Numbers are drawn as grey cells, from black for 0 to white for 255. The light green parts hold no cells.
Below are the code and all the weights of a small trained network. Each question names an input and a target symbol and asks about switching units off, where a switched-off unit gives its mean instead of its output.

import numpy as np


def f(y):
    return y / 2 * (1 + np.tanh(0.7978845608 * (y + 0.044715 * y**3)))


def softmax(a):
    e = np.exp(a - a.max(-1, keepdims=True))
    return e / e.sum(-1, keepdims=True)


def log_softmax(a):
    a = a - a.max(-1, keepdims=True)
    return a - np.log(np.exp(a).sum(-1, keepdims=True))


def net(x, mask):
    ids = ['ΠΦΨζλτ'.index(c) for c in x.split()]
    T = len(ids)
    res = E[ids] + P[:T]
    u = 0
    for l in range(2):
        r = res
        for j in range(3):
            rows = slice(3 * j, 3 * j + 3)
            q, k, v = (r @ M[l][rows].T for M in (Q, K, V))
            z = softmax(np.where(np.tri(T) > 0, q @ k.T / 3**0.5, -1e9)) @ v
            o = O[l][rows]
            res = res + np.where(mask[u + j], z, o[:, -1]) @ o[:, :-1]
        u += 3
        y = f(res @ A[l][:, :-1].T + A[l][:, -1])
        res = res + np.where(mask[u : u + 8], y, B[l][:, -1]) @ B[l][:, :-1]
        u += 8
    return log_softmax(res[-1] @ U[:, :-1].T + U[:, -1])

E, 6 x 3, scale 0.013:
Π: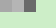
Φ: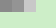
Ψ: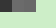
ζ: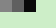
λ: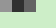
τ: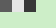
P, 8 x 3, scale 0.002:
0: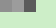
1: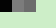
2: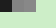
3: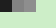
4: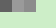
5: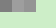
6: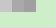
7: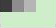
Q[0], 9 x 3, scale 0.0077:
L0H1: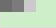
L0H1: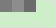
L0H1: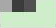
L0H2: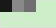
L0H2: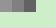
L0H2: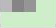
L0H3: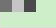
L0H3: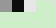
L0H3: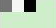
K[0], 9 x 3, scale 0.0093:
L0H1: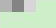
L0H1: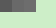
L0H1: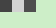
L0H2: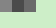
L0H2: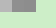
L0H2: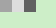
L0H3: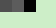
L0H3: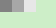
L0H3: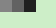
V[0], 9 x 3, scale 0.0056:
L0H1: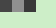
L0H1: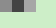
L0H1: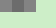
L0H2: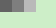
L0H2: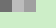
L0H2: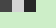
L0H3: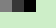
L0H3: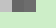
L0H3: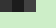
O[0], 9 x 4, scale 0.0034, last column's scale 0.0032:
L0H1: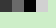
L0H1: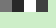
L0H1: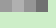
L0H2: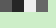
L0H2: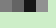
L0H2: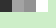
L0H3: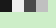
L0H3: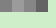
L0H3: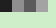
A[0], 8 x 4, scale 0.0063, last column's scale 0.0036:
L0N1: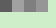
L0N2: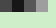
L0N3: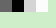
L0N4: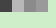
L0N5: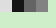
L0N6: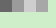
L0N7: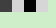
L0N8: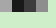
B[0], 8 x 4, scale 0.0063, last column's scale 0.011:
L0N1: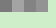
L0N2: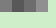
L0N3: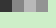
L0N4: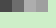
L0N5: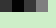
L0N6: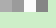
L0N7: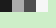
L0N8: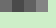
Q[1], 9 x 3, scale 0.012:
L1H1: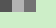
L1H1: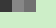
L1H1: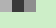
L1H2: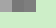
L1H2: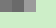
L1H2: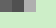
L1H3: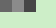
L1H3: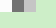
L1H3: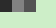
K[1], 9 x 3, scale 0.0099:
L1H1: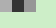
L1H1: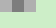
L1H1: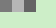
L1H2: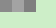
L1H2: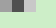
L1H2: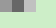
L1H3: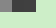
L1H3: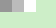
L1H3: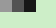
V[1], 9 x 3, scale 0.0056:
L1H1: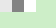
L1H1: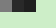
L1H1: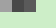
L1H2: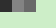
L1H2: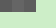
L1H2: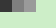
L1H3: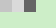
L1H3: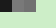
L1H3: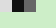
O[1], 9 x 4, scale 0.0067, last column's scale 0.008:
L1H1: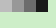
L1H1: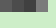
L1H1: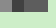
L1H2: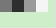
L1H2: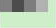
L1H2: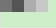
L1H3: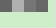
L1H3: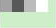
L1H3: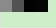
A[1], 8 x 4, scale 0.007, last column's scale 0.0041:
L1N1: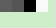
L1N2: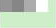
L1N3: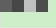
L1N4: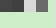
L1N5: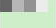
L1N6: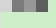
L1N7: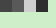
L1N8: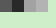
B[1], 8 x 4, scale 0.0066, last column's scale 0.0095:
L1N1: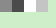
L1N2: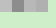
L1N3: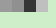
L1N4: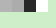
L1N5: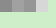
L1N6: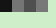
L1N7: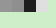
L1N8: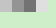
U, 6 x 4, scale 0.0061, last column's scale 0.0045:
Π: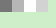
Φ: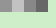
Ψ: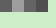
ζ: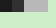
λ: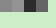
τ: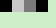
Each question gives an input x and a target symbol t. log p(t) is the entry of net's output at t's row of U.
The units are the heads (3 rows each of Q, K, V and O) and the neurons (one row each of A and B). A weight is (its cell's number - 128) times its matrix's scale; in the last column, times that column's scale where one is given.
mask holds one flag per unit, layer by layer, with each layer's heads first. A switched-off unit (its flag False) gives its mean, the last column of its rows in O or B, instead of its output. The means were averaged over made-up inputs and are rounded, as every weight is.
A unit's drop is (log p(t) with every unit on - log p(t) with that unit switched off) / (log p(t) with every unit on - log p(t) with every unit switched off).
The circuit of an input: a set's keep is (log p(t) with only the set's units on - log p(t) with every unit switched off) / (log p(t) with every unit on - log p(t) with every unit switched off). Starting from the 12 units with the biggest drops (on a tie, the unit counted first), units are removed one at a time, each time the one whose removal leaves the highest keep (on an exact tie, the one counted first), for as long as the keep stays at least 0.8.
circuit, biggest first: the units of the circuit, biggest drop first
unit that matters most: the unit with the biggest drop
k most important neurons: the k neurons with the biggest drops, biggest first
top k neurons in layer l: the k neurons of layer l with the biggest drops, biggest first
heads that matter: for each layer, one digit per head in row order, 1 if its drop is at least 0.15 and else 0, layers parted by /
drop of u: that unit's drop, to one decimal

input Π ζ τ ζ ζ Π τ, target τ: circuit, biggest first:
[L0H3, L0N7]
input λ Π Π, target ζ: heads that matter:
000 / 101
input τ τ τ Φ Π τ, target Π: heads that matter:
000 / 101
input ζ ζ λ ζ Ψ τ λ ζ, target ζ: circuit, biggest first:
[L1N1, L1H1, L0N8]
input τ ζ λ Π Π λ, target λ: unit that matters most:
L0N7
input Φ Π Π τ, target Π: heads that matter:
100 / 101
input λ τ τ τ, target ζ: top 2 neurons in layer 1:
[L1N1, L1N4]
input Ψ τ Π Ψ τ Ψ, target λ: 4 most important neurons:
[L1N4, L1N7, L1N3, L1N1]
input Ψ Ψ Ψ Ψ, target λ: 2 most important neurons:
[L1N4, L1N7]
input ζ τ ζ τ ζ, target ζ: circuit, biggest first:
[L1N1, L1H1]
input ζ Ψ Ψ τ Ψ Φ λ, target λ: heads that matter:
001 / 100
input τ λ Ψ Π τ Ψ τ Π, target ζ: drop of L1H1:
0.4
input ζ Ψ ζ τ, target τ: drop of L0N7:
0.3
